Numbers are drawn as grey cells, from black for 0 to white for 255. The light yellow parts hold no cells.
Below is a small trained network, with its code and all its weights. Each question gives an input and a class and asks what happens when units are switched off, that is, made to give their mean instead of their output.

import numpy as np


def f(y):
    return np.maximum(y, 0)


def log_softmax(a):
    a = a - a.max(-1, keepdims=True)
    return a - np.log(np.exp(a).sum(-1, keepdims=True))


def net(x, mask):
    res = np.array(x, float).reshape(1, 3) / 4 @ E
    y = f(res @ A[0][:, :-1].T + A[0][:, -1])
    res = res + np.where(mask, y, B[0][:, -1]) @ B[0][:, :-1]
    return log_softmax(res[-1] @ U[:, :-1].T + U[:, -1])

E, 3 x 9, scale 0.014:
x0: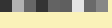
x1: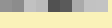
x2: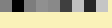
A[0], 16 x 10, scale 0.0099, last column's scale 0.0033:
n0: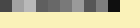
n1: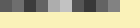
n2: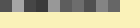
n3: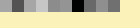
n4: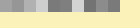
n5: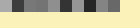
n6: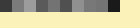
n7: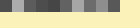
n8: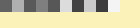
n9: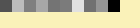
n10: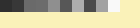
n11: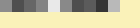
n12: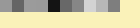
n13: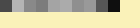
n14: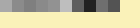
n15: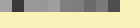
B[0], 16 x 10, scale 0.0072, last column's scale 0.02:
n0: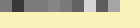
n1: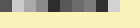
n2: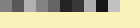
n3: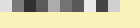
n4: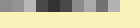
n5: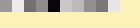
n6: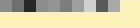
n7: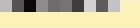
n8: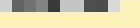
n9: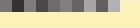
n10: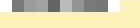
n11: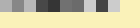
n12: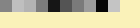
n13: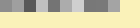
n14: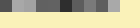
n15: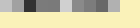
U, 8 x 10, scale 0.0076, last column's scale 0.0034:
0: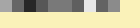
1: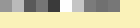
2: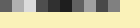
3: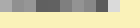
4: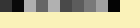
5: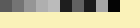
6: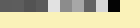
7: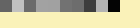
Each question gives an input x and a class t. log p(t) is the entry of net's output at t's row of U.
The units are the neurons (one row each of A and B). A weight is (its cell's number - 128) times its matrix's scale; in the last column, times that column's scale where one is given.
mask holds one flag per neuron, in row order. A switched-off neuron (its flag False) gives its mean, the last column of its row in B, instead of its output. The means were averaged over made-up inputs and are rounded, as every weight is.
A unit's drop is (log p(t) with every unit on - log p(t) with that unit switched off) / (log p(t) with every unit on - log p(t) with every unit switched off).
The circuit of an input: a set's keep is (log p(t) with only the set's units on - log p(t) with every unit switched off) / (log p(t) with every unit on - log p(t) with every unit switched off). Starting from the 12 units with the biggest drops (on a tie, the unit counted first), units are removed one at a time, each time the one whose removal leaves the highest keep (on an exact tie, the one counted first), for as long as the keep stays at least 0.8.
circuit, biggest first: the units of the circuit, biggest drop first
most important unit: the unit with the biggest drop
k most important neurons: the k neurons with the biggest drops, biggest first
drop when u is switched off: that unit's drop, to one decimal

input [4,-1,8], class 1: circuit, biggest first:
n5
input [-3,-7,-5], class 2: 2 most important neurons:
n1, n14
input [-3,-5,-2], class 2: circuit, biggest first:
n1, n14
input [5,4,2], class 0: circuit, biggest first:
n7, n1
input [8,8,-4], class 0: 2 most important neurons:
n7, n1
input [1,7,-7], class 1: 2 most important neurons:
n8, n2
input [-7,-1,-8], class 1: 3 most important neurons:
n8, n7, n2
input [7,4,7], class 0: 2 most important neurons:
n7, n9
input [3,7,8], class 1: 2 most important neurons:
n5, n10
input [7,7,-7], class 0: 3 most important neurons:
n7, n5, n9
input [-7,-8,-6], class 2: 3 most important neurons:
n1, n14, n11
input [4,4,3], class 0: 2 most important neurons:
n1, n7
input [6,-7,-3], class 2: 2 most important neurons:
n1, n2
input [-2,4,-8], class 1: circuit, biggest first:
n8
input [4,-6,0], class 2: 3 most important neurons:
n1, n2, n3
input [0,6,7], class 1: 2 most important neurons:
n5, n2
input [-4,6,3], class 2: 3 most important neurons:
n12, n4, n7
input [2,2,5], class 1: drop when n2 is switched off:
0.1
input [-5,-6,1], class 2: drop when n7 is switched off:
0.2
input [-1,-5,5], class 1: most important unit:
n5
